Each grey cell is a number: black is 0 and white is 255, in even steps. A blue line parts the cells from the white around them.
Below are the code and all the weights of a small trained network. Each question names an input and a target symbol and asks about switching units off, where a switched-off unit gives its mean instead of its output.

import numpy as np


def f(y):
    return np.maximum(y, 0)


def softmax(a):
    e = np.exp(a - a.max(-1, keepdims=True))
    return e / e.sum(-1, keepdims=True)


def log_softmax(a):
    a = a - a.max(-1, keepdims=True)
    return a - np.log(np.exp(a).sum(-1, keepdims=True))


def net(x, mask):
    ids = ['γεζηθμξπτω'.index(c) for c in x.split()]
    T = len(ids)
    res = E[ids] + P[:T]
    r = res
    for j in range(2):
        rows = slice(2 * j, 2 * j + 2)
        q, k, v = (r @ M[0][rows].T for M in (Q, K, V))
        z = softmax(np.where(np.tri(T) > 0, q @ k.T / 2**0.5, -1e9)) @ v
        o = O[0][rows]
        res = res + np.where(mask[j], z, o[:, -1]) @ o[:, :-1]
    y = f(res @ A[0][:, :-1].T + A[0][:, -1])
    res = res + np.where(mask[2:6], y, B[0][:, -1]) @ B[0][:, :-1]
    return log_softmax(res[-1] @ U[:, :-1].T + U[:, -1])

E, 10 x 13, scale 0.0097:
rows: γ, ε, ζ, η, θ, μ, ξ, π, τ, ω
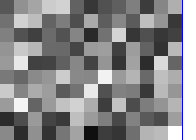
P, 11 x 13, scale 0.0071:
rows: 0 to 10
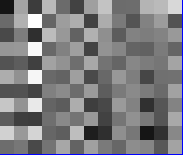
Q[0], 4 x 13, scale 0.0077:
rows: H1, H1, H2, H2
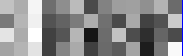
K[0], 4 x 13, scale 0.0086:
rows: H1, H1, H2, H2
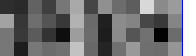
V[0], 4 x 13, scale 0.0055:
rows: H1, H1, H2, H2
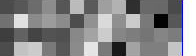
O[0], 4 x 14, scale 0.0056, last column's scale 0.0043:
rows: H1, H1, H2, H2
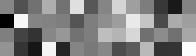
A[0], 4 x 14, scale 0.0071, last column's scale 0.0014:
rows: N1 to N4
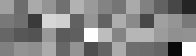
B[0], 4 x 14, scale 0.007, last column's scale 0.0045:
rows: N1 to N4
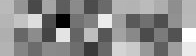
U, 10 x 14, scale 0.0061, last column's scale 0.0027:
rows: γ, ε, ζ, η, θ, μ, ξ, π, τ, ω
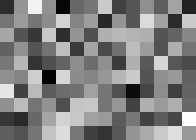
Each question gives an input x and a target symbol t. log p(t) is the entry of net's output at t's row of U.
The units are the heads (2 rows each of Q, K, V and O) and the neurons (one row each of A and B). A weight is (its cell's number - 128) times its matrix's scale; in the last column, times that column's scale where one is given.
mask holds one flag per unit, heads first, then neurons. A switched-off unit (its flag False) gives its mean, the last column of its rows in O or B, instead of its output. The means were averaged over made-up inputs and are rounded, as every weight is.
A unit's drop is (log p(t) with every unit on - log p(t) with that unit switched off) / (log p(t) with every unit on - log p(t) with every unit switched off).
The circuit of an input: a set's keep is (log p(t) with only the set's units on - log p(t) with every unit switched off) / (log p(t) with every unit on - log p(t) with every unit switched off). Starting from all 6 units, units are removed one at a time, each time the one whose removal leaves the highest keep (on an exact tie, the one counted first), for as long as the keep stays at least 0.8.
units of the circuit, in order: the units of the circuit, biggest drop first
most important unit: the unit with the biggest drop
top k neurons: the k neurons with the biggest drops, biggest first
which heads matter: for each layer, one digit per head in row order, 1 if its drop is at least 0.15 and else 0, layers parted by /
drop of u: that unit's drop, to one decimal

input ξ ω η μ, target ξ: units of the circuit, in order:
(H1)
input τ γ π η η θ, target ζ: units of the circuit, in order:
(H2 N4)
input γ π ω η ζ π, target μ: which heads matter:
01
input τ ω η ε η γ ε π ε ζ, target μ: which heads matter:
01
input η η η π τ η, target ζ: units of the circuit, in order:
(H2 H1 N1)
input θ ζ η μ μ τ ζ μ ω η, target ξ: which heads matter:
11
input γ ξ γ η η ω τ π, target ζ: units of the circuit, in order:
(H2 N4 N3)
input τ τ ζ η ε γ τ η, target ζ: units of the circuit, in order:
(H1 H2 N1)
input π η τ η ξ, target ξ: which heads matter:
00
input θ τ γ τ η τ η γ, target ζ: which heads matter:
11
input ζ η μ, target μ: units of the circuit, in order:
(N3 N2 H2)
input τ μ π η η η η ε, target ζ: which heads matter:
01
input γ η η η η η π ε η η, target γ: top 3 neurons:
(N3 N4 N1)
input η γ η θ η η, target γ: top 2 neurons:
(N3 N4)
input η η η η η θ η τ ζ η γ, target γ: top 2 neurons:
(N2 N3)
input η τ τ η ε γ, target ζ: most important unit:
H2
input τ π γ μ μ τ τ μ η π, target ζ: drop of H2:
0.3
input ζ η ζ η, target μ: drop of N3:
-0.1
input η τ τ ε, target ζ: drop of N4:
0.2
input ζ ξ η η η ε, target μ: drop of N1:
-0.1
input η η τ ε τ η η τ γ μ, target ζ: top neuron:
(N3)
